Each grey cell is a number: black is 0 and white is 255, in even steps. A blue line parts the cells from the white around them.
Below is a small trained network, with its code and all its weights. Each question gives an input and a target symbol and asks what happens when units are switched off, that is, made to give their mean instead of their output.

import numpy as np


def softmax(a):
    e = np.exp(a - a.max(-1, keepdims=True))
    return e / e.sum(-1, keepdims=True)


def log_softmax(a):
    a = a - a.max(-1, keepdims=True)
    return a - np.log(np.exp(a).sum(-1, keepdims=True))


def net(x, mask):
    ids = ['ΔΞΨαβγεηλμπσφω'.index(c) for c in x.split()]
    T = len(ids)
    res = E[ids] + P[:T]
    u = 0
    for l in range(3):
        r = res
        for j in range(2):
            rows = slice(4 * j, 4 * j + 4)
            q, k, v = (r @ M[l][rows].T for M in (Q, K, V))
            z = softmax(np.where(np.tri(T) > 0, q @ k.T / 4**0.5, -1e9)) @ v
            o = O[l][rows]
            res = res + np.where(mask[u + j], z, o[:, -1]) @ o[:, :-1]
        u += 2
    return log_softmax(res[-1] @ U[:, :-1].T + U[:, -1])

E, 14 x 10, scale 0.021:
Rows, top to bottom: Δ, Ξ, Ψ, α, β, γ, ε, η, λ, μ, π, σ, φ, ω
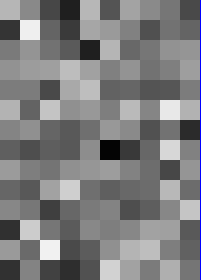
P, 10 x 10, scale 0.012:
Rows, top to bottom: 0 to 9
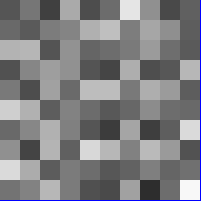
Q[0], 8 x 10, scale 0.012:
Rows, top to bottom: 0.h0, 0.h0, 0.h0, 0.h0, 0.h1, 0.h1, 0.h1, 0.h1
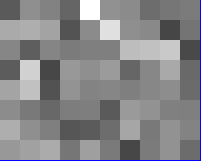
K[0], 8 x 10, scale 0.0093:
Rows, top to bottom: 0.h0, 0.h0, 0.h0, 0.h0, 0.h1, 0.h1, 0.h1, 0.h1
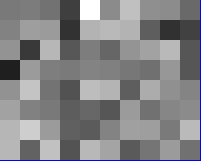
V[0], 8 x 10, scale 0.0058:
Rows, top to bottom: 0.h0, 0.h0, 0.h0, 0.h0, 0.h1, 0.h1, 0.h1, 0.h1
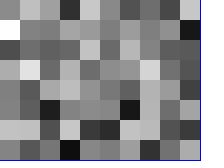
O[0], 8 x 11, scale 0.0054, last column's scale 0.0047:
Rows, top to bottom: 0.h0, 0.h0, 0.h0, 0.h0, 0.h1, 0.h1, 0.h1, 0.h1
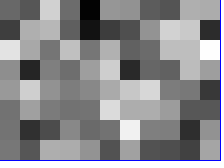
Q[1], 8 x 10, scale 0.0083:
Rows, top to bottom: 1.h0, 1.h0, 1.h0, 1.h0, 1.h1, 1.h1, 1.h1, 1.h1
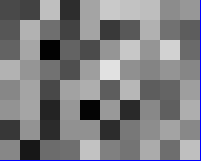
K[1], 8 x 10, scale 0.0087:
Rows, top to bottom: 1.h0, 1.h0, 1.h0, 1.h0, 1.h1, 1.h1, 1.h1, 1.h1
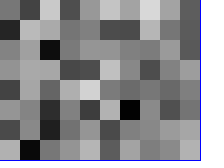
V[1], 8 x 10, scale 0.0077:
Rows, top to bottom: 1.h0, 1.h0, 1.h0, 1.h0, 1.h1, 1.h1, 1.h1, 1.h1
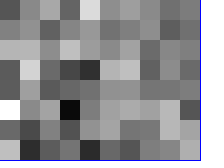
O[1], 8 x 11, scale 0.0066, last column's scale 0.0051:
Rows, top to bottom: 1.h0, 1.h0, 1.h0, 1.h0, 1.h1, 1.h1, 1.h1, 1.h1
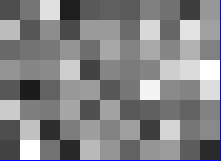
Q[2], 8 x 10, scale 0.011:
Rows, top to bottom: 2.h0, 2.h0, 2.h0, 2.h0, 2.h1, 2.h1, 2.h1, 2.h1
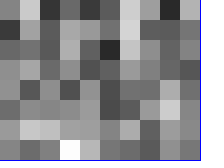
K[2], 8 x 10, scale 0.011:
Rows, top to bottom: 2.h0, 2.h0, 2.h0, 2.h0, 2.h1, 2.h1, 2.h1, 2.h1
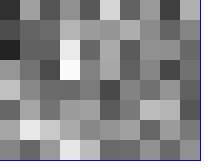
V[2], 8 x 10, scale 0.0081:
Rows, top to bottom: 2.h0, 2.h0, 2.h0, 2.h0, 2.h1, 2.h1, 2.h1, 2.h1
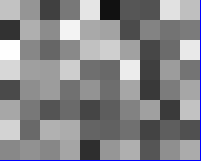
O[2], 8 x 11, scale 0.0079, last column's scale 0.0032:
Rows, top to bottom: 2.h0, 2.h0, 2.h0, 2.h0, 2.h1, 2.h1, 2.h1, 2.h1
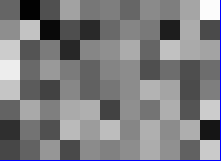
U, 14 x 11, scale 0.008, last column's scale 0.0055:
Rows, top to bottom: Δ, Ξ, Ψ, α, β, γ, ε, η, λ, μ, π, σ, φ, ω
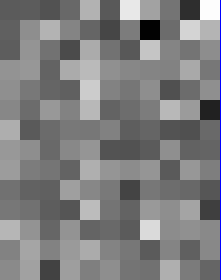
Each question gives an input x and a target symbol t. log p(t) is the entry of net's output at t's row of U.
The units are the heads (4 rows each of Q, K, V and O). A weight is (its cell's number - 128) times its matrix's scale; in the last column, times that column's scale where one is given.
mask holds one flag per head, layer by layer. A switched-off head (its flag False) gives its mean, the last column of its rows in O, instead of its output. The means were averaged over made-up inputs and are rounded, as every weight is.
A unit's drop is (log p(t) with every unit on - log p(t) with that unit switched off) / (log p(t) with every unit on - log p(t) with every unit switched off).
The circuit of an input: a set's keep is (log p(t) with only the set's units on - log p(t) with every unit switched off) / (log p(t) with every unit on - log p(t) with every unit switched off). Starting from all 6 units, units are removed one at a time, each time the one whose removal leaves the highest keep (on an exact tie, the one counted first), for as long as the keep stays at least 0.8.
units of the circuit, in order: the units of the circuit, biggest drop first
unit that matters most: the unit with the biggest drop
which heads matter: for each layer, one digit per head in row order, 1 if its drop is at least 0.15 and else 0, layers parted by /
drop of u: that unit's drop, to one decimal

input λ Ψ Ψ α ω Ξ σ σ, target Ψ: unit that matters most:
1.h0
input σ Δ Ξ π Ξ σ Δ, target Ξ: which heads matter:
10 / 00 / 00
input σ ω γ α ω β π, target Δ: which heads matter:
10 / 10 / 01
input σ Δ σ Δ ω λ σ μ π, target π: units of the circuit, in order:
(1.h1 2.h0)
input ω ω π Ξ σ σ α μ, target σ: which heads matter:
11 / 00 / 11
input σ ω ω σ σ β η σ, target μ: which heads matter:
00 / 00 / 10
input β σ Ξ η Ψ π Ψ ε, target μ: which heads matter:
00 / 00 / 10
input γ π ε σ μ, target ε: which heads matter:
00 / 01 / 11
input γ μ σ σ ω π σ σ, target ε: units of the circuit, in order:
(2.h0 1.h1)
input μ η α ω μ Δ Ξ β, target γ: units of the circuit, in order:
(2.h0 0.h1)
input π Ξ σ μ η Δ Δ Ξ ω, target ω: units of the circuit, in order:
(1.h0 0.h0 1.h1)
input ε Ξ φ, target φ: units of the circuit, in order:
(1.h1 2.h0 2.h1)
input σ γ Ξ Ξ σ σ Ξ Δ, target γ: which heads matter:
10 / 00 / 10
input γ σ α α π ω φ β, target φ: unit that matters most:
2.h0
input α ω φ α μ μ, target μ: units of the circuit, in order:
(0.h0 2.h0)
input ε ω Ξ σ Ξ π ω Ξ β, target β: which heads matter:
00 / 11 / 00
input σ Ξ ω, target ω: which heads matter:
10 / 11 / 00
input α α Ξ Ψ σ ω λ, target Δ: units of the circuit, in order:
(2.h1 0.h0)
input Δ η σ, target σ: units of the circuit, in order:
(1.h0 1.h1)
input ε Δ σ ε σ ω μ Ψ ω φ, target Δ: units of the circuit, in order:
(2.h1 1.h0)
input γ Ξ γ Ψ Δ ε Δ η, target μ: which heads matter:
10 / 10 / 11
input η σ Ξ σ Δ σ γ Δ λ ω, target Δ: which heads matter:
00 / 00 / 01
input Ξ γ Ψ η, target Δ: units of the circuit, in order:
(0.h0)
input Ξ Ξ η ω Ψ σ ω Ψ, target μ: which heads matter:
00 / 00 / 10
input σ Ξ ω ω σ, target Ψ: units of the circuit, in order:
(2.h0 1.h0)
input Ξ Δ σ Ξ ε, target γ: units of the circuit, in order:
(2.h0 0.h0)
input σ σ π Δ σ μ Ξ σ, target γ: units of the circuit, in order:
(2.h0)
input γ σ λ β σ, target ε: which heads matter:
00 / 00 / 11
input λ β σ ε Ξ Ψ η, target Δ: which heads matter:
10 / 00 / 00
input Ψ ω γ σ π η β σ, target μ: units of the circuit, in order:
(2.h0 0.h0)
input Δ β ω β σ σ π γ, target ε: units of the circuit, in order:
(1.h1 2.h0)
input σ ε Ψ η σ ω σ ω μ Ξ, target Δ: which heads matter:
10 / 00 / 01
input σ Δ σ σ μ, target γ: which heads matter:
01 / 00 / 10
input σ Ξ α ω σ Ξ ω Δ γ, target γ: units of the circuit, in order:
(2.h0)
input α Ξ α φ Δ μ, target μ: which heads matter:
10 / 00 / 11
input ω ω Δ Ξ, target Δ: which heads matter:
10 / 01 / 01
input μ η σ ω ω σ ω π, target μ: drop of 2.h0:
1.5
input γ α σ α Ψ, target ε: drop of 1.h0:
-0.2
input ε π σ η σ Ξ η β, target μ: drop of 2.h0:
1.3
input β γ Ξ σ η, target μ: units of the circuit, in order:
(2.h0)
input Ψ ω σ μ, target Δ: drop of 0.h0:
0.3
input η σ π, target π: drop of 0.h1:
0.1
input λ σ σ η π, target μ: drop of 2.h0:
1.3
